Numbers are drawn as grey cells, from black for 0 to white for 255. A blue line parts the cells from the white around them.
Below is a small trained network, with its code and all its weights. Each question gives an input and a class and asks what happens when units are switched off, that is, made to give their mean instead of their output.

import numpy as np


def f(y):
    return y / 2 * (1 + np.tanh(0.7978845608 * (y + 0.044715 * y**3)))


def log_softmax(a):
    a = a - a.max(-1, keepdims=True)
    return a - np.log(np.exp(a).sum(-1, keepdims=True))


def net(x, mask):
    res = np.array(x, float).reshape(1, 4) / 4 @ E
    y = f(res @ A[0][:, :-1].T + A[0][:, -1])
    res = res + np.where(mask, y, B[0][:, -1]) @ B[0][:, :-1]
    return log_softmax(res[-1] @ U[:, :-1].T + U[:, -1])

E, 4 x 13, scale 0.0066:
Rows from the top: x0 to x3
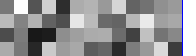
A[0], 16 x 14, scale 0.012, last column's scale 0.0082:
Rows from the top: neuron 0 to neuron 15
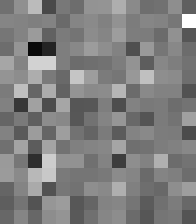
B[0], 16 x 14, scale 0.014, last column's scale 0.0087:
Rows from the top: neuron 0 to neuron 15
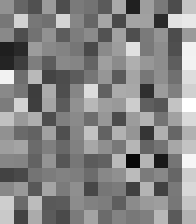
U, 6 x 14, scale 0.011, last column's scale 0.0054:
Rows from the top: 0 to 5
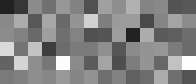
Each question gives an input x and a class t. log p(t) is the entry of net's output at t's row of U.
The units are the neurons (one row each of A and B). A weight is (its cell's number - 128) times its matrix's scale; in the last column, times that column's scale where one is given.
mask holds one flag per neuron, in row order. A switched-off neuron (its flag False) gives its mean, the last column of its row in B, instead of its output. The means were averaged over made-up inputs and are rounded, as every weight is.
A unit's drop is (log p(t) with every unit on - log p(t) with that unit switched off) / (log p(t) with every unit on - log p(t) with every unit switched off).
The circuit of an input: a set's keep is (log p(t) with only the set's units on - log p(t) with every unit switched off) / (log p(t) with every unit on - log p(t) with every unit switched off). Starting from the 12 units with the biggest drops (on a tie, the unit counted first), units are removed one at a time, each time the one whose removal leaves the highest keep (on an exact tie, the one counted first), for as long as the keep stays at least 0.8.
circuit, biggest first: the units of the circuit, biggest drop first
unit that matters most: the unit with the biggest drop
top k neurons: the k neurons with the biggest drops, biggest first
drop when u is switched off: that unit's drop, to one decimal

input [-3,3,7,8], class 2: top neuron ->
[neuron 11]
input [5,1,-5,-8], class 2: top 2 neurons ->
[neuron 0; neuron 13]
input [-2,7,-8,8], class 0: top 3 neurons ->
[neuron 4; neuron 12; neuron 13]
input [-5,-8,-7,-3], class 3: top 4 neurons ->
[neuron 14; neuron 8; neuron 3; neuron 15]
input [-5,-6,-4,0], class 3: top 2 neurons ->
[neuron 14; neuron 8]
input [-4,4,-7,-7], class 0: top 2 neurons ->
[neuron 4; neuron 11]
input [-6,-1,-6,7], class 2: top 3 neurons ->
[neuron 11; neuron 3; neuron 6]
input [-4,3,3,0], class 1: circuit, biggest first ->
[neuron 4; neuron 7]
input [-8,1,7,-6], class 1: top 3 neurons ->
[neuron 7; neuron 4; neuron 9]
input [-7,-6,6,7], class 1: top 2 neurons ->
[neuron 7; neuron 9]
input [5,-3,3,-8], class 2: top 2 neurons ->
[neuron 13; neuron 0]
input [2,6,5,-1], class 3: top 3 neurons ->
[neuron 5; neuron 4; neuron 12]
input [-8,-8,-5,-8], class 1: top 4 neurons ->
[neuron 7; neuron 9; neuron 11; neuron 5]
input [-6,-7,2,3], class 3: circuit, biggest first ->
[neuron 14]
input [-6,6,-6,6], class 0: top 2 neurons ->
[neuron 4; neuron 6]
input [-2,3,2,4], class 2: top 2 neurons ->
[neuron 11; neuron 8]
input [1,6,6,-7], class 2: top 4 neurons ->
[neuron 0; neuron 13; neuron 4; neuron 12]
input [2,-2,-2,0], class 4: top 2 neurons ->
[neuron 3; neuron 5]
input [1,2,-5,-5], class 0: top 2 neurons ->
[neuron 11; neuron 4]
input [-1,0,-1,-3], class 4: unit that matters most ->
neuron 11
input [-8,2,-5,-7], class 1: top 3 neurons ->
[neuron 7; neuron 11; neuron 9]
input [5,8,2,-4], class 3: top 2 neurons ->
[neuron 5; neuron 7]
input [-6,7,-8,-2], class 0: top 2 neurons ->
[neuron 4; neuron 12]
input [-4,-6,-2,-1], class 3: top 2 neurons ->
[neuron 14; neuron 8]
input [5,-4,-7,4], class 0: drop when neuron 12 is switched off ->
0.1
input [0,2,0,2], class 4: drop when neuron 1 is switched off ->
0.0
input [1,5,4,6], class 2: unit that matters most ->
neuron 11
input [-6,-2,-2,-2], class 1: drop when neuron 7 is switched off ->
0.1
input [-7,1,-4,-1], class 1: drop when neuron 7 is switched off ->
0.5
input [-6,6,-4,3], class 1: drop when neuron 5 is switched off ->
-0.1
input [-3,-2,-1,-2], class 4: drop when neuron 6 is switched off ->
0.6
